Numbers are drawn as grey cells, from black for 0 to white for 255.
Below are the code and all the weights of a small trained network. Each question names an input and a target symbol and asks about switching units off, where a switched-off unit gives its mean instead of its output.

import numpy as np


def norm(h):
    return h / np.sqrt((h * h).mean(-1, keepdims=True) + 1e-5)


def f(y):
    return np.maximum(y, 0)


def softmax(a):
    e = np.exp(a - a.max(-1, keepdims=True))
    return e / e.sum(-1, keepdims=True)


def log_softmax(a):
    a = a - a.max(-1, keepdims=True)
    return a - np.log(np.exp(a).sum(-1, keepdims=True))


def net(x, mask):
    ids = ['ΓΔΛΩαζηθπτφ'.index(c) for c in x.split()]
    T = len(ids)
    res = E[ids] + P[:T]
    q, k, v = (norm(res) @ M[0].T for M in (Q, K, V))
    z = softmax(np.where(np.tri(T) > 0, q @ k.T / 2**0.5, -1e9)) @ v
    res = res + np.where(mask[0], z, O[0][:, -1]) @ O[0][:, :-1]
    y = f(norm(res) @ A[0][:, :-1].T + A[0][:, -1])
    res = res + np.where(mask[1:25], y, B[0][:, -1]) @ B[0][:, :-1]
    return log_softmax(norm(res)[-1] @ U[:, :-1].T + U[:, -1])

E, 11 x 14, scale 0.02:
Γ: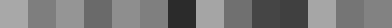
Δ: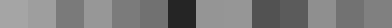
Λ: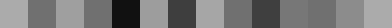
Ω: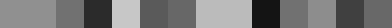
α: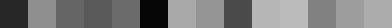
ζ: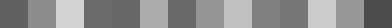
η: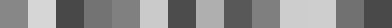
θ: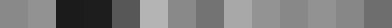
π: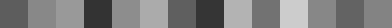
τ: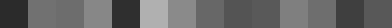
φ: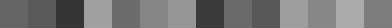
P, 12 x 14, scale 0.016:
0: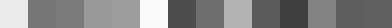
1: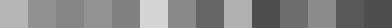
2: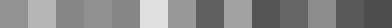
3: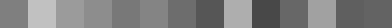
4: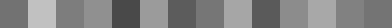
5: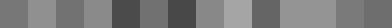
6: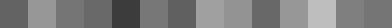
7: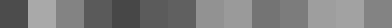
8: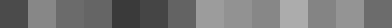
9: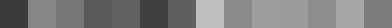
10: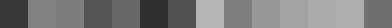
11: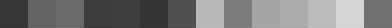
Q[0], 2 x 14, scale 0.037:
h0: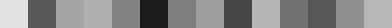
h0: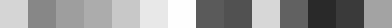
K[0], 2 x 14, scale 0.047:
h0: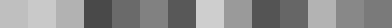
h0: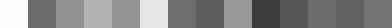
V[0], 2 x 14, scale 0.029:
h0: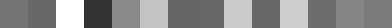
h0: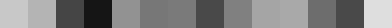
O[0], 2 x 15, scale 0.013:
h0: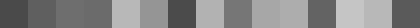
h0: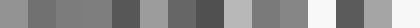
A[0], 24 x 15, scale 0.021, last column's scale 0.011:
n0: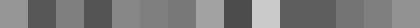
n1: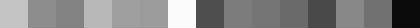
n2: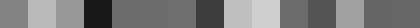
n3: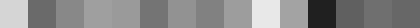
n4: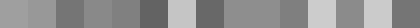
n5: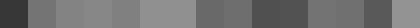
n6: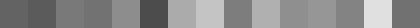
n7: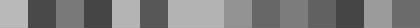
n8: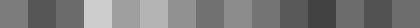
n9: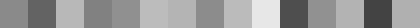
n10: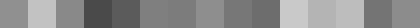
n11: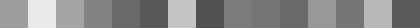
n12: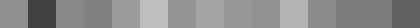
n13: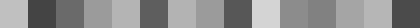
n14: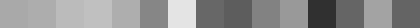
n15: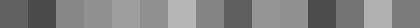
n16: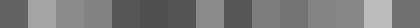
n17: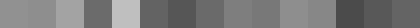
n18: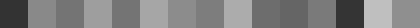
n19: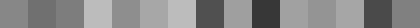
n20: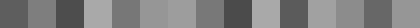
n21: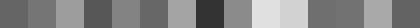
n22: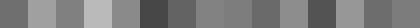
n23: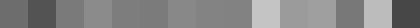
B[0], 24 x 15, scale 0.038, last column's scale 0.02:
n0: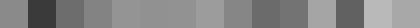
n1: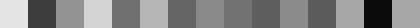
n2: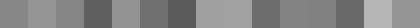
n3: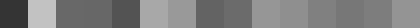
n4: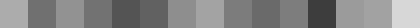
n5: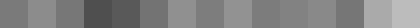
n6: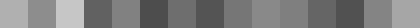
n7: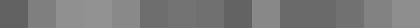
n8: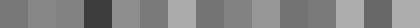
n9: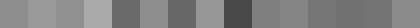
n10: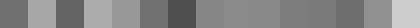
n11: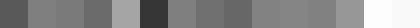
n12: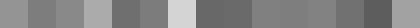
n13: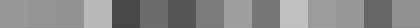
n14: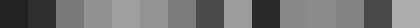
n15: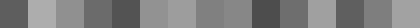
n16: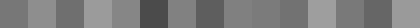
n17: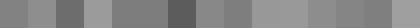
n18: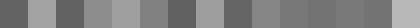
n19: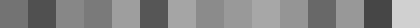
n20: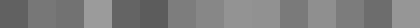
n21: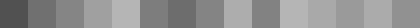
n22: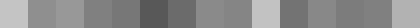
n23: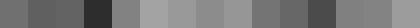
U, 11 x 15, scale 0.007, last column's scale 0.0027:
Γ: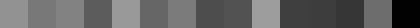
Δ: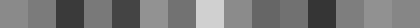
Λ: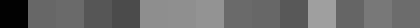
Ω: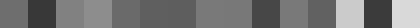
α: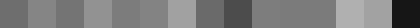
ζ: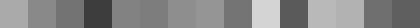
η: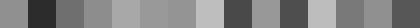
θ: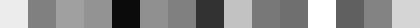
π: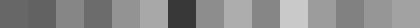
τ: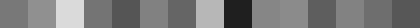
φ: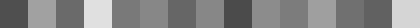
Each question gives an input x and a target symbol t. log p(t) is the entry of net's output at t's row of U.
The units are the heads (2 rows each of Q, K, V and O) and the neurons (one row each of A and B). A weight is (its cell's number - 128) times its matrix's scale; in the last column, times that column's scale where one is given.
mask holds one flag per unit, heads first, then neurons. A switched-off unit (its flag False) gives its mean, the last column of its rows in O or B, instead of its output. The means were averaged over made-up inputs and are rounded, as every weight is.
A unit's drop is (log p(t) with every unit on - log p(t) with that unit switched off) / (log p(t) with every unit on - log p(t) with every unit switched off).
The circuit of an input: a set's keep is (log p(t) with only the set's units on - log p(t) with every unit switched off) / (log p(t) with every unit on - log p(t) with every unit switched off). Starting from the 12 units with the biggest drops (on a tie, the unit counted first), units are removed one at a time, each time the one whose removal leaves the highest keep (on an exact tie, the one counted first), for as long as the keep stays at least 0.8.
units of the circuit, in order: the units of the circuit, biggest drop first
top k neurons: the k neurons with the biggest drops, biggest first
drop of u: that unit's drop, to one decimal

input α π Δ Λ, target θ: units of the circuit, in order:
(h0)
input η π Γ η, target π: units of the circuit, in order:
(h0 n11)
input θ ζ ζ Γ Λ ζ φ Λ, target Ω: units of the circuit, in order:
(h0 n1)
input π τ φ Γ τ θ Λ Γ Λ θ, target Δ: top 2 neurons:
(n4 n11)
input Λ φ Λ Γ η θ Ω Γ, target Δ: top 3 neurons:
(n4 n11 n23)
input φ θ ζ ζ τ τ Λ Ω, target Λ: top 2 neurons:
(n14 n3)
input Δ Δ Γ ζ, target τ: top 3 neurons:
(n6 n11 n15)
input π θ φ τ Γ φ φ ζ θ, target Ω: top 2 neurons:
(n1 n14)
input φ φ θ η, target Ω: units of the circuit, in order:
(h0 n14)
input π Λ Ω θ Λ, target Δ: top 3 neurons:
(n4 n23 n11)
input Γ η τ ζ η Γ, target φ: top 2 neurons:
(n11 n4)
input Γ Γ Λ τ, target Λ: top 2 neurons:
(n14 n15)
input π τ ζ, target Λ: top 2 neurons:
(n14 n0)
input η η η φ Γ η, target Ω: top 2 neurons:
(n14 n1)
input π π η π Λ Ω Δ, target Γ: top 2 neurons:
(n6 n23)
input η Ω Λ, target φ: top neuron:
(n11)
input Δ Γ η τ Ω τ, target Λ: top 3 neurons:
(n14 n3 n15)
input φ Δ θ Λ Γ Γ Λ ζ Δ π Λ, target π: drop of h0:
1.3
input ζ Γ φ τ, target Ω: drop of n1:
0.5
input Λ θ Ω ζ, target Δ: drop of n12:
0.1
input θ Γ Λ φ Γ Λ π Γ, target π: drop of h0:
1.1
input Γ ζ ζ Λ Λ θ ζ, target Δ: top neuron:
(n4)
